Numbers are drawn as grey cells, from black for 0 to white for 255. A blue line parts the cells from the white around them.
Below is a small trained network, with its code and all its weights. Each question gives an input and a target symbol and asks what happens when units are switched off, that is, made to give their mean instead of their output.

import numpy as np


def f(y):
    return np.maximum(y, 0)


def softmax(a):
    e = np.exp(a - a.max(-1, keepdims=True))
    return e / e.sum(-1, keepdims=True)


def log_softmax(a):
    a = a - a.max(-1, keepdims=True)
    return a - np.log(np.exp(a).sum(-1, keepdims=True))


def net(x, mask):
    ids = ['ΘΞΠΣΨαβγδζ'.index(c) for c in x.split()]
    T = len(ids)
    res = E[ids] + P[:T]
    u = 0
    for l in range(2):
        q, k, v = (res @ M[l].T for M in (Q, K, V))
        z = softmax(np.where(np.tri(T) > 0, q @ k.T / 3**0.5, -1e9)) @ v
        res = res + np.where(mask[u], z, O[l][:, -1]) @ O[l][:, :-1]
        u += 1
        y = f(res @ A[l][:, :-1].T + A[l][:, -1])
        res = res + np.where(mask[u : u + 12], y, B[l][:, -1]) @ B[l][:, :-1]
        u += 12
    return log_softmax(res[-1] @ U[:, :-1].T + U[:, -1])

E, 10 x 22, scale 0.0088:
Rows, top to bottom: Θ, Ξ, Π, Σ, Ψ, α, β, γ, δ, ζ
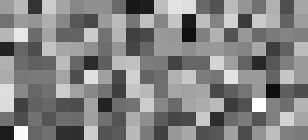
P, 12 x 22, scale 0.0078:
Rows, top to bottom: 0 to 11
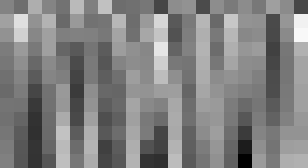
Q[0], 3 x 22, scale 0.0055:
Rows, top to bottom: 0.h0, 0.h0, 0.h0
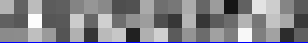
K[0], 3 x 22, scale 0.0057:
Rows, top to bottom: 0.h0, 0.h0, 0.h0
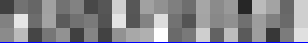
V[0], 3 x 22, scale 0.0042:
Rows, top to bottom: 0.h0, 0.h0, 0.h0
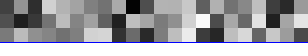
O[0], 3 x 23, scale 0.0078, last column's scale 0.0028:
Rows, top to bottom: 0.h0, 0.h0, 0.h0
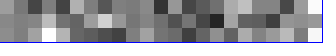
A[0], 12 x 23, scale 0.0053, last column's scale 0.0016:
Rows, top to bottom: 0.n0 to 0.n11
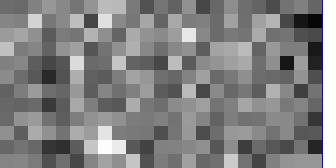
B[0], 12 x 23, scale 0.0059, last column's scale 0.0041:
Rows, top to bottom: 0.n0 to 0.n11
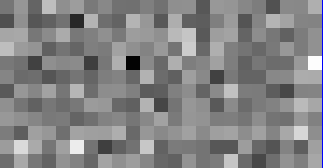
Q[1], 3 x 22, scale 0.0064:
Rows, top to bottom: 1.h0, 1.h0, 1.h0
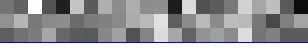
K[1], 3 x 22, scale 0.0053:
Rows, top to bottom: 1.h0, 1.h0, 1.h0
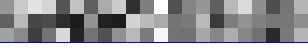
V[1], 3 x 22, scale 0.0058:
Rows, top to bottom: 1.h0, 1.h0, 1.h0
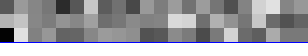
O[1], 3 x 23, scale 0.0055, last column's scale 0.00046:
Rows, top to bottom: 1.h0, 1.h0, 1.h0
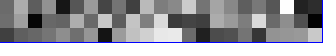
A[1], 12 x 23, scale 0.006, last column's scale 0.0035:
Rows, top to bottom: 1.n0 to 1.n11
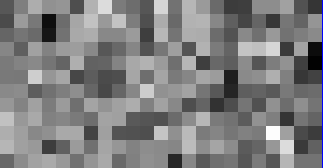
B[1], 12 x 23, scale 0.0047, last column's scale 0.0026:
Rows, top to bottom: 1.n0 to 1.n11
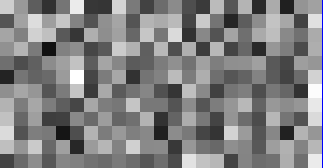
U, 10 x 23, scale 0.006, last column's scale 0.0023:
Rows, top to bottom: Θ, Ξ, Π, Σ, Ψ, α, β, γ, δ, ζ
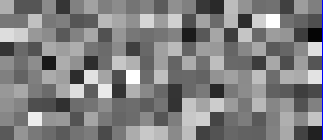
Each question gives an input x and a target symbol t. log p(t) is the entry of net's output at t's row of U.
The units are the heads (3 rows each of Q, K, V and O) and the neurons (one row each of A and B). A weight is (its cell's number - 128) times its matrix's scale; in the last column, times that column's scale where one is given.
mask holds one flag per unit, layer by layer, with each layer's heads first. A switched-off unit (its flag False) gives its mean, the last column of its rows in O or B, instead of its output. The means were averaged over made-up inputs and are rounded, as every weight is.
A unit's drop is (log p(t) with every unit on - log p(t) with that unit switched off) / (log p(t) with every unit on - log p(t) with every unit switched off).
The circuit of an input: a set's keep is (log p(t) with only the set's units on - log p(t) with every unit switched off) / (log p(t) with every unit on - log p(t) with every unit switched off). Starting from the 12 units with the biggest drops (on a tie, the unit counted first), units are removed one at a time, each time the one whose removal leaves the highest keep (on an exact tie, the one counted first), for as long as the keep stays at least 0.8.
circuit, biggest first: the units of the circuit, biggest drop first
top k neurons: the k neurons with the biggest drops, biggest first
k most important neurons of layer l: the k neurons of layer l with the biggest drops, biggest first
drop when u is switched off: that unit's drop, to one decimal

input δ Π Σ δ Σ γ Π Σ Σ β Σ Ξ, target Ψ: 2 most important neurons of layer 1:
1.n0; 1.n11
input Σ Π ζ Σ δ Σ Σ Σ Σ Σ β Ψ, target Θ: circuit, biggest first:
0.h0
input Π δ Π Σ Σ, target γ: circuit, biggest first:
0.h0; 1.h0
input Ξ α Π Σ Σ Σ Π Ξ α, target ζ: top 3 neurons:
0.n1; 1.n6; 0.n11
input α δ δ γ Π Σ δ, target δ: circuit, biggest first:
1.h0; 0.h0
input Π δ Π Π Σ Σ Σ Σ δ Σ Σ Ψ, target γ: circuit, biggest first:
0.h0; 1.h0; 0.n7; 0.n3
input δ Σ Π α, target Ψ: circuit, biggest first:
0.h0; 1.n0
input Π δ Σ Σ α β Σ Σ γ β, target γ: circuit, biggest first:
1.h0; 0.h0
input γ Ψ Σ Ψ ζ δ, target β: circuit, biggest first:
0.h0; 0.n10; 1.n6
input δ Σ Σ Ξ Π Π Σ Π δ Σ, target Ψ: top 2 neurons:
1.n0; 0.n4
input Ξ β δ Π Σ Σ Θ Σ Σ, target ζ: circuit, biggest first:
1.h0; 0.n1; 0.h0
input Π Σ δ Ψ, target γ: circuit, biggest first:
0.h0; 1.h0
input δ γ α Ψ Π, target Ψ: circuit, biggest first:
0.h0; 1.n0; 1.h0
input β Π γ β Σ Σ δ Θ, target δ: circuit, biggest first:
1.h0
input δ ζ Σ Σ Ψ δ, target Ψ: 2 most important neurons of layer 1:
1.n0; 1.n5
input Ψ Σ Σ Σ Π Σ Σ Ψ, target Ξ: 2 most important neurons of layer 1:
1.n2; 1.n1
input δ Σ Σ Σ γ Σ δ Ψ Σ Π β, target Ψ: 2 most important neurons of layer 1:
1.n0; 1.n11
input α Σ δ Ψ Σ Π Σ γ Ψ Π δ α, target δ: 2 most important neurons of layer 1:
1.n11; 1.n5
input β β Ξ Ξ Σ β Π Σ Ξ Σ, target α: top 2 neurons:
0.n4; 1.n5
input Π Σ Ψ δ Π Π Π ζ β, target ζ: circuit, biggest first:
1.h0
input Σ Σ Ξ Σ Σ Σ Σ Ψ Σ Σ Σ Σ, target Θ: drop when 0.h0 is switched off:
1.2
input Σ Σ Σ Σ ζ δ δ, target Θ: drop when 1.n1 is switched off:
0.2
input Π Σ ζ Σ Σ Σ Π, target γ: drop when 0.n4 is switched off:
0.0
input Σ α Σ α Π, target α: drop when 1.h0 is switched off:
0.3
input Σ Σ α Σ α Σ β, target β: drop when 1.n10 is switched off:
0.0
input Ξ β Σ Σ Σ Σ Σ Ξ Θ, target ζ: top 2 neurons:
0.n1; 1.n6
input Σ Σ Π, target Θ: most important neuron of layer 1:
1.n1
